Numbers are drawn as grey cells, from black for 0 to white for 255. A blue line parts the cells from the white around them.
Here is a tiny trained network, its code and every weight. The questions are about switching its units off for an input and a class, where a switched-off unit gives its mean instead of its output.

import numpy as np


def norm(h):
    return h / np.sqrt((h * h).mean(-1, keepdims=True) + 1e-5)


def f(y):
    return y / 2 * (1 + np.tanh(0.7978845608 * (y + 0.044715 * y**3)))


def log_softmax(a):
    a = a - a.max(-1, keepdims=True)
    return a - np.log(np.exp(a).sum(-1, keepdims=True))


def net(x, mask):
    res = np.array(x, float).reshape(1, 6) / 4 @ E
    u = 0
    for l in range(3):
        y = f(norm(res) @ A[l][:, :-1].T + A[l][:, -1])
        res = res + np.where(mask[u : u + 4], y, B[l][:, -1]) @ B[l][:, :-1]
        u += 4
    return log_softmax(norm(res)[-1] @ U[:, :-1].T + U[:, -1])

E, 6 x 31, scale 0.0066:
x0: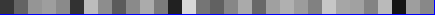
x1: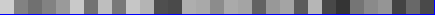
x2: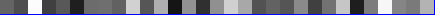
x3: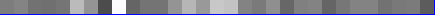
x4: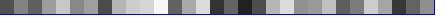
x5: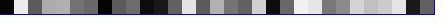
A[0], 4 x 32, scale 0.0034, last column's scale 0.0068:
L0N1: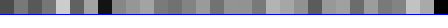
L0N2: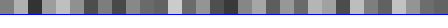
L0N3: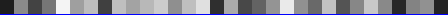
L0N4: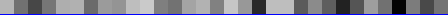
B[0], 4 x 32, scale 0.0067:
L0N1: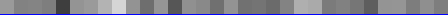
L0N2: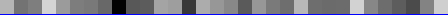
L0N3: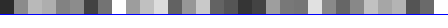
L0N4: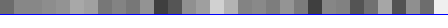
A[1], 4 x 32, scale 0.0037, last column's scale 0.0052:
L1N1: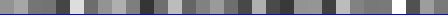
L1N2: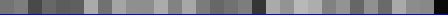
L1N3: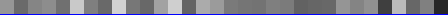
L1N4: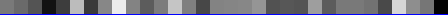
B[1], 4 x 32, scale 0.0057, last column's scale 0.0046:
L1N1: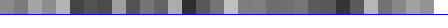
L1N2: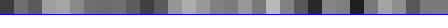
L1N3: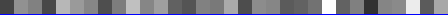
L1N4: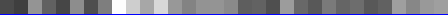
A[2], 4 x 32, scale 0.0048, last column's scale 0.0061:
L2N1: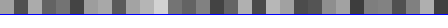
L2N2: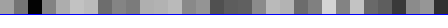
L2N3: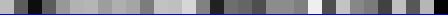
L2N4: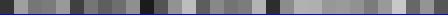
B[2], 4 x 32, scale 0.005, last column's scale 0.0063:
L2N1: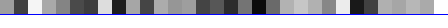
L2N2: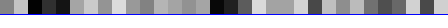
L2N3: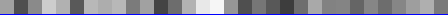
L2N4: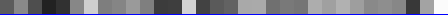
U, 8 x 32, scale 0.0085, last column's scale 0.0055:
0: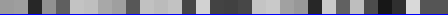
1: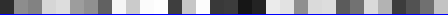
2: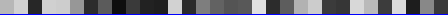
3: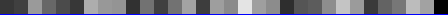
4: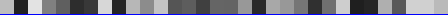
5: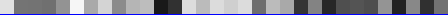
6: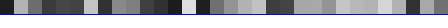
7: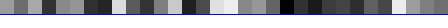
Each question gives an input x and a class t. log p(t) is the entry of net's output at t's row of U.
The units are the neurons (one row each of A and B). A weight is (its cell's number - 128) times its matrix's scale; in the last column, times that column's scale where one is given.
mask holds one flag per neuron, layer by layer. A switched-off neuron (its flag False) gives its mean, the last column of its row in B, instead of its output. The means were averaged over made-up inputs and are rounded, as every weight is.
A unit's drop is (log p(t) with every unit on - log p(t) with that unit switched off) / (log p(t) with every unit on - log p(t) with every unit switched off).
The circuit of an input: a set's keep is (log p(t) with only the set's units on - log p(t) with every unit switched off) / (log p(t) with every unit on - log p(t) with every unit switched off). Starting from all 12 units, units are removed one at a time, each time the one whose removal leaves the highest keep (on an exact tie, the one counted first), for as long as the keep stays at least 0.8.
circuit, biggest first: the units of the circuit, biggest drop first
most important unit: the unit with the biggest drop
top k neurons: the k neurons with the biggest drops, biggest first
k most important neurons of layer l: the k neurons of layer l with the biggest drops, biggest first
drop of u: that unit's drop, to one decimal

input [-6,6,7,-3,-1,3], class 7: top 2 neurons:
[L1N1, L2N1]
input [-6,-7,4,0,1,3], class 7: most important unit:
L1N1
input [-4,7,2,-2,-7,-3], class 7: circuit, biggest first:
[L2N1, L1N1]
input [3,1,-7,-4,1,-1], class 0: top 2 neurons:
[L2N2, L0N2]
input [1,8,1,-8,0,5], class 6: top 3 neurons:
[L2N4, L1N1, L0N3]
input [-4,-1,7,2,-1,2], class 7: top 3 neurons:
[L1N1, L1N4, L0N4]
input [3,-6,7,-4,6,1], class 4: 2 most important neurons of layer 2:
[L2N1, L2N2]
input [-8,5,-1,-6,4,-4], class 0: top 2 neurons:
[L2N2, L0N3]
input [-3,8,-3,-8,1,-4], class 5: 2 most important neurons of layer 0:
[L0N4, L0N3]
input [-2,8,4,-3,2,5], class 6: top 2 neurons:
[L0N3, L2N4]
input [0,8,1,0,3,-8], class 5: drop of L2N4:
-0.1
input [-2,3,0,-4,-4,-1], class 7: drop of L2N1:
0.4
